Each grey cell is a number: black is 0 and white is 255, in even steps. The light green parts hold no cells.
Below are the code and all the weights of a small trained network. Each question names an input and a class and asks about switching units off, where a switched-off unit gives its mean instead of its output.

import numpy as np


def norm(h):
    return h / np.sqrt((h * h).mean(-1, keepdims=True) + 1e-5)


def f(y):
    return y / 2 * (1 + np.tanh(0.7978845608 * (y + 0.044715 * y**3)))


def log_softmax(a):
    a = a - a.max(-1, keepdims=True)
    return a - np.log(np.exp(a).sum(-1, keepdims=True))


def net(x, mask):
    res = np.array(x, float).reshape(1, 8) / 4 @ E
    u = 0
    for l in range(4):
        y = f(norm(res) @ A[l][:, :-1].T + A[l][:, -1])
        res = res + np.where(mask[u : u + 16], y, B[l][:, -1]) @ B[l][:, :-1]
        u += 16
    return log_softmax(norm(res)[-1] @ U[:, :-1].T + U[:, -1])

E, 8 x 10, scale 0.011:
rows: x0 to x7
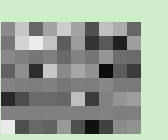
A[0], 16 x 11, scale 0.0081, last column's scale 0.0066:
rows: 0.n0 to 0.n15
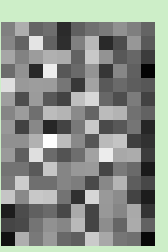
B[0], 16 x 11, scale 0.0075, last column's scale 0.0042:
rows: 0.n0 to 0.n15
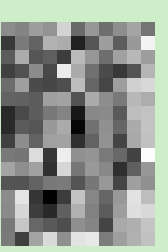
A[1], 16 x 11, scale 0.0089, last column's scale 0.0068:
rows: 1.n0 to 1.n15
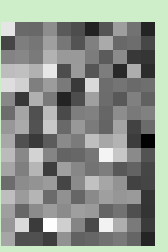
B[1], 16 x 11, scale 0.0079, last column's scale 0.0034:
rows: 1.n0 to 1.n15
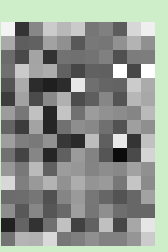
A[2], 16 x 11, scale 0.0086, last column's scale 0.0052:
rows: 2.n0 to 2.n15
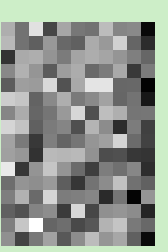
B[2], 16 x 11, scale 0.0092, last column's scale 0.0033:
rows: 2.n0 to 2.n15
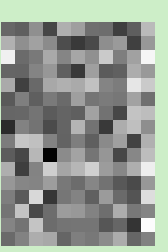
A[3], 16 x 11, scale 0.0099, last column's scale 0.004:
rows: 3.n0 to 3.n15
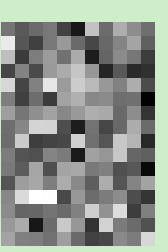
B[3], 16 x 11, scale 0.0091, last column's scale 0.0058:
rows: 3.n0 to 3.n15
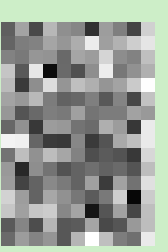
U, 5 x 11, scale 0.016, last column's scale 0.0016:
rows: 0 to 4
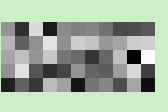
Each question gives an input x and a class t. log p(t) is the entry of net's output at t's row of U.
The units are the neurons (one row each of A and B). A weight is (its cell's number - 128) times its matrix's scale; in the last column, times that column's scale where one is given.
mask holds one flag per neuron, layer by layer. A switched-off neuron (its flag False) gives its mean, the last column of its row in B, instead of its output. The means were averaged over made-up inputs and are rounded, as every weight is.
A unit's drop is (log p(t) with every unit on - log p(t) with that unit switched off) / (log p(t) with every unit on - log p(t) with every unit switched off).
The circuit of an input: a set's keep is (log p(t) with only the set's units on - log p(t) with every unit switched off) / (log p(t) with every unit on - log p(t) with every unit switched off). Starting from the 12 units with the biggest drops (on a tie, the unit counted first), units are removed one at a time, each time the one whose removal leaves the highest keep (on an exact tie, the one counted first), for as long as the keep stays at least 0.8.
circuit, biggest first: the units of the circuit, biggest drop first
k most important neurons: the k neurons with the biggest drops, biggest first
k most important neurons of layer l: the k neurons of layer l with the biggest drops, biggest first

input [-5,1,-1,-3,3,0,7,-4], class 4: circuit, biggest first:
[0.n1]
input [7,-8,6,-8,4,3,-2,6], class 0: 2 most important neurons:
[1.n9, 2.n0]
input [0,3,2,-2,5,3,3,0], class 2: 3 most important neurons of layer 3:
[3.n12, 3.n7, 3.n1]
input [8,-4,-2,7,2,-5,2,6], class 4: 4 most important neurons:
[1.n14, 3.n14, 0.n8, 0.n9]
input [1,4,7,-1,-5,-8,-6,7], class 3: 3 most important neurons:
[1.n4, 0.n12, 3.n8]
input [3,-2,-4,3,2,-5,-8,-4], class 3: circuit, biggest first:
[3.n8, 1.n4]
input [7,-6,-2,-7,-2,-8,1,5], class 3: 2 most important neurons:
[1.n4, 0.n12]
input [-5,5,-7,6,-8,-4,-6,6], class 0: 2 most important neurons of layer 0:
[0.n3, 0.n10]
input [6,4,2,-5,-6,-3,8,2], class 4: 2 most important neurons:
[0.n8, 1.n14]
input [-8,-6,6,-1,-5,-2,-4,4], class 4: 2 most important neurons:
[0.n7, 1.n5]
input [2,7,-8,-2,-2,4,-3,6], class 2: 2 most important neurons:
[1.n3, 3.n12]
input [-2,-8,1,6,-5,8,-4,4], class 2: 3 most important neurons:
[1.n8, 3.n13, 0.n4]
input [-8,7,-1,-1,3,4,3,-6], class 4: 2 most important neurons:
[0.n1, 0.n5]
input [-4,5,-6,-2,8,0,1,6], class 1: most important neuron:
[1.n0]
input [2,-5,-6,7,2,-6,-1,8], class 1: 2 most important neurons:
[1.n0, 3.n1]
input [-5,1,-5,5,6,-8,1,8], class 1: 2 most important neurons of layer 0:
[0.n13, 0.n14]
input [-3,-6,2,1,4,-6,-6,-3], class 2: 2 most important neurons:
[1.n8, 3.n13]
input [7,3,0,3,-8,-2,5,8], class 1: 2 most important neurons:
[1.n0, 2.n10]
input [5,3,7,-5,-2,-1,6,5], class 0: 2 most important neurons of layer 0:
[0.n1, 0.n9]
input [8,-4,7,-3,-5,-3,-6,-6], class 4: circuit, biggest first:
[1.n14]
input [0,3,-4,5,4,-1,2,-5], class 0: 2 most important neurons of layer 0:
[0.n3, 0.n10]
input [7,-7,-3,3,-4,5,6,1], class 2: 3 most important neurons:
[1.n8, 0.n1, 3.n13]
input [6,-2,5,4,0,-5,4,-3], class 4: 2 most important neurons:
[1.n14, 0.n8]
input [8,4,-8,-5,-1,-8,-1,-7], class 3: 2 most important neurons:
[0.n12, 1.n4]
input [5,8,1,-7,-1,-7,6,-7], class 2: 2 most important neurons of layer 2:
[2.n14, 2.n9]
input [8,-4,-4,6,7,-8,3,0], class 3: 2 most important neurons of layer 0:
[0.n12, 0.n1]
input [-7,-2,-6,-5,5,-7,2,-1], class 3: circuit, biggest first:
[0.n12]
